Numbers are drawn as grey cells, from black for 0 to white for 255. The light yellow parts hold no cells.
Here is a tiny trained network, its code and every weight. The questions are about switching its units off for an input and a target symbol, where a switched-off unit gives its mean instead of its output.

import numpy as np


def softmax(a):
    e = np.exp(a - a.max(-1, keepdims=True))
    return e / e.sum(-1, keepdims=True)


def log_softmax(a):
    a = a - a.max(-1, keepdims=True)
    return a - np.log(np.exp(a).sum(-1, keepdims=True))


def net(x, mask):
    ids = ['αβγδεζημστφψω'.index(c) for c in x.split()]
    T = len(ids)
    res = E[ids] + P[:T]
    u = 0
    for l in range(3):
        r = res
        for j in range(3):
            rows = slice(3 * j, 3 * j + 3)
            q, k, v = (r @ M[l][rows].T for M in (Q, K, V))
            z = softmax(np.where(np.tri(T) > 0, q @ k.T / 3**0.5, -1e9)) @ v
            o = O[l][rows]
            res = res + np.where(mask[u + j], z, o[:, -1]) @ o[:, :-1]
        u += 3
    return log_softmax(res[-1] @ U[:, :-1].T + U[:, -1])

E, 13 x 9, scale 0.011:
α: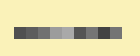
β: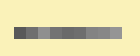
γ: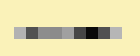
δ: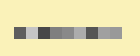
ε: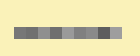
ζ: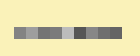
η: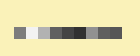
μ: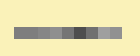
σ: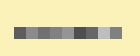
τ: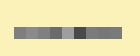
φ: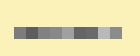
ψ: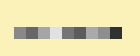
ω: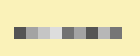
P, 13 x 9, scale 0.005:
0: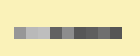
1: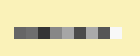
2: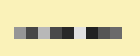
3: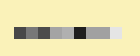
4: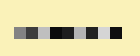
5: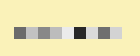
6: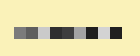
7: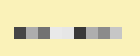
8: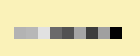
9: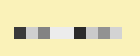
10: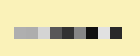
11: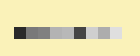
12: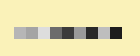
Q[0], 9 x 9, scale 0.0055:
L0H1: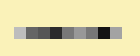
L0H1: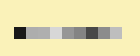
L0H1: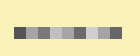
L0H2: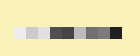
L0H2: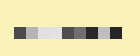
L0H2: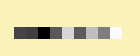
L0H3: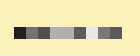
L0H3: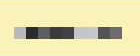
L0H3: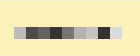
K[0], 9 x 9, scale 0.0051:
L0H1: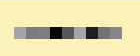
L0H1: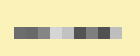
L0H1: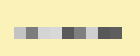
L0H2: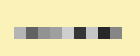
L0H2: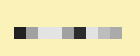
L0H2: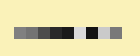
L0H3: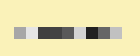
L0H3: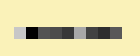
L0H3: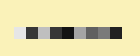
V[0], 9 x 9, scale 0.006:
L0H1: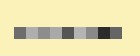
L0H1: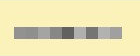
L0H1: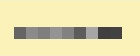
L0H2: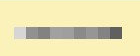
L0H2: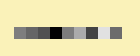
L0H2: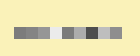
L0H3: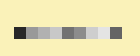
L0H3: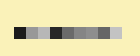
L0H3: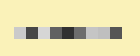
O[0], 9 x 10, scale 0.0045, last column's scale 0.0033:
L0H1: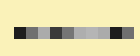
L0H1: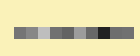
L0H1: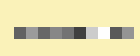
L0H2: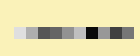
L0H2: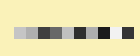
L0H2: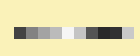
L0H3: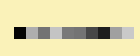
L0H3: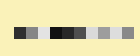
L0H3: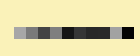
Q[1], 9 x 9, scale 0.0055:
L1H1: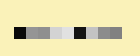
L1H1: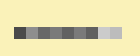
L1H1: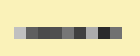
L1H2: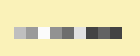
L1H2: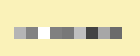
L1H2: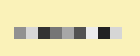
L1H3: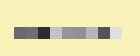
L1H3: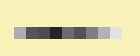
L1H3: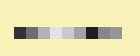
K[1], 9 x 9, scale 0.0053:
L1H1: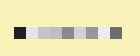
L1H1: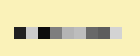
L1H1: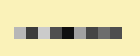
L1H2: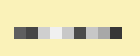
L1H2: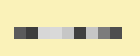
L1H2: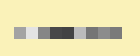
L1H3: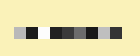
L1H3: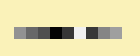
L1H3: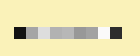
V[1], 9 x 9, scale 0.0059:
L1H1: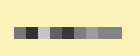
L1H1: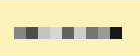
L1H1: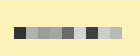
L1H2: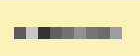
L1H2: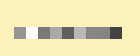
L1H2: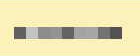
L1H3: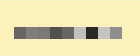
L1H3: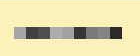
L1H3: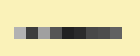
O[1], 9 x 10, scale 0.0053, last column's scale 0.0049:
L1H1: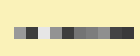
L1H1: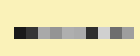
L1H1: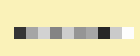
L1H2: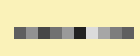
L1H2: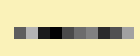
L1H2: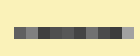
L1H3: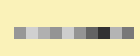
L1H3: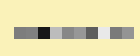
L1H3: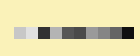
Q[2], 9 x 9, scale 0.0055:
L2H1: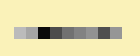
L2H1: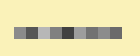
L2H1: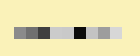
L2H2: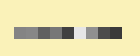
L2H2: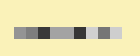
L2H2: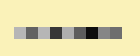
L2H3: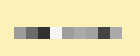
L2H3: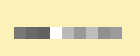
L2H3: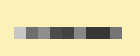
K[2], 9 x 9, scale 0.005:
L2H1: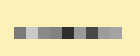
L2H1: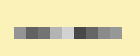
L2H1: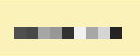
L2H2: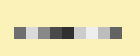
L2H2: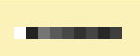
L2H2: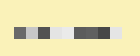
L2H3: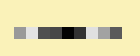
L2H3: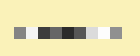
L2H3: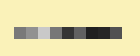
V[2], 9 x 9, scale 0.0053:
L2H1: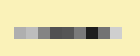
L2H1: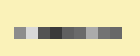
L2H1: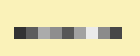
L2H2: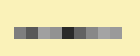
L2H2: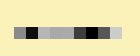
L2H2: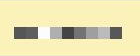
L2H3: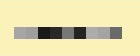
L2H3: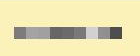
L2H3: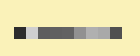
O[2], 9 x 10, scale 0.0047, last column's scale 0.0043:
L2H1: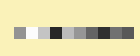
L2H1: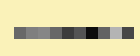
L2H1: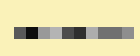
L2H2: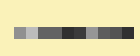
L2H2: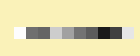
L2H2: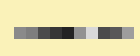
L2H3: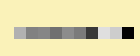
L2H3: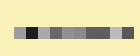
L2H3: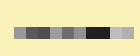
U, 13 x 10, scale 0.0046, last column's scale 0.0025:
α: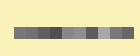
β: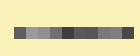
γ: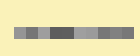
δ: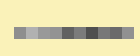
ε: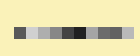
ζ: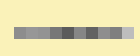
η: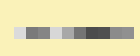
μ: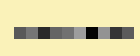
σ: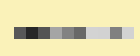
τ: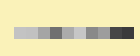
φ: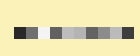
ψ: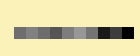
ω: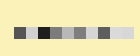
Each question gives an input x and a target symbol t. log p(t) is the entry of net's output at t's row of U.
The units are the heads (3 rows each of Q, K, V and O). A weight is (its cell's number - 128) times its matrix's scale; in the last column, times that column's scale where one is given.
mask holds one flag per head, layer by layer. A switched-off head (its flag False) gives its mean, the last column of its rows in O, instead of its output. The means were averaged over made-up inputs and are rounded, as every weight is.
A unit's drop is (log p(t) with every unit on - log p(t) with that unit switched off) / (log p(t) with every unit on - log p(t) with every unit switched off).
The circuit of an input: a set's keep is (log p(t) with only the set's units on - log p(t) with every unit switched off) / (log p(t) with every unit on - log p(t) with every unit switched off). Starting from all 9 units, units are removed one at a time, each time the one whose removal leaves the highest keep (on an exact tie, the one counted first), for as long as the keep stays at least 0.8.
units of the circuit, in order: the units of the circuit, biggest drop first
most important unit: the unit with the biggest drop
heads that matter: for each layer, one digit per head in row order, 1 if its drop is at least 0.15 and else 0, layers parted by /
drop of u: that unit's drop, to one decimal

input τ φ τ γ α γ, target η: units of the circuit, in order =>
(L2H2; L1H2)
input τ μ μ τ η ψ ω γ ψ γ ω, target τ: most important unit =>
L2H1
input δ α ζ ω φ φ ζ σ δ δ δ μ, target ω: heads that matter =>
010 / 110 / 000
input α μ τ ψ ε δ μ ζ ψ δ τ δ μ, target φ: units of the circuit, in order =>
(L2H2; L1H3; L0H3; L0H2)
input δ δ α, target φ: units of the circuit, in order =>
(L2H2; L0H3; L1H3)
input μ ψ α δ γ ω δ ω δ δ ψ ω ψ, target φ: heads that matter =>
010 / 101 / 000
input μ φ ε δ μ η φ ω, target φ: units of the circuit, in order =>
(L1H1; L1H3; L0H3)
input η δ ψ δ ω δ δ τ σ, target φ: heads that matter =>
001 / 001 / 010
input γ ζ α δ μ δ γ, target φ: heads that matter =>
001 / 001 / 010
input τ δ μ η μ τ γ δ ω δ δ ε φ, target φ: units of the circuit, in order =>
(L1H3; L2H2; L0H3)
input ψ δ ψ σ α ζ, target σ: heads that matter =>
100 / 100 / 100
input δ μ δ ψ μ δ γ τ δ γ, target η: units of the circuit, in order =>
(L2H2; L0H2; L1H3)
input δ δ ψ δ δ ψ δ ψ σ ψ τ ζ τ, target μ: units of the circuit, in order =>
(L0H2; L1H2; L1H3; L0H3)
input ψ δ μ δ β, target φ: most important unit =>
L2H2
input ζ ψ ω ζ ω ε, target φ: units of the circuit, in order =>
(L1H1; L0H2)
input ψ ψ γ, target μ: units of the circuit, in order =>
(L0H3; L1H3; L1H1)
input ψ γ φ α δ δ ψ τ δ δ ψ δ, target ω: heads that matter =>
010 / 100 / 000
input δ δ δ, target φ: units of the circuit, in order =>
(L2H2; L1H3; L0H3)
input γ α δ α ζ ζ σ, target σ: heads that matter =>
001 / 010 / 000
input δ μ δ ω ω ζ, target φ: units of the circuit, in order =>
(L1H1; L0H2)
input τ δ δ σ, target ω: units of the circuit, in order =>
(L0H2; L1H1)
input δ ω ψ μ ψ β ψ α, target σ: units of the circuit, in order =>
(L2H1; L1H1)
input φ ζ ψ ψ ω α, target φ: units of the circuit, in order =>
(L1H1)
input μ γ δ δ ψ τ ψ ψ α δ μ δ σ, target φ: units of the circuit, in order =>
(L2H2; L1H3; L0H3; L0H2)
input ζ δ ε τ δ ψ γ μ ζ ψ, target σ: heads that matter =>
100 / 001 / 100
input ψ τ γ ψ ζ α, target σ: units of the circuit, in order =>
(L1H1; L2H1)
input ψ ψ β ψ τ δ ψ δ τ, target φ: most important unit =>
L2H2
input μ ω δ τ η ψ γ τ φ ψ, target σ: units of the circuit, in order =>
(L2H1; L1H3; L0H1)
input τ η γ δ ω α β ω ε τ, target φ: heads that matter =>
011 / 101 / 001
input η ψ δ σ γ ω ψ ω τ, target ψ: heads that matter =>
011 / 101 / 011
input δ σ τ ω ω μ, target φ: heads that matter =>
010 / 100 / 000
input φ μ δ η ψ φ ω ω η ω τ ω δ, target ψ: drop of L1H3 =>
0.3
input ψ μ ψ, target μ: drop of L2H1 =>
0.0
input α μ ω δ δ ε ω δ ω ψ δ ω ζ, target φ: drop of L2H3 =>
-0.1
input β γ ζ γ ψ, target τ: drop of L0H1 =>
0.1
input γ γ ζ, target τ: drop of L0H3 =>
0.3
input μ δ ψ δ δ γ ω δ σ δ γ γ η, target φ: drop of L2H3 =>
-0.1
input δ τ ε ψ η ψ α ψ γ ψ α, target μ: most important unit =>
L0H2
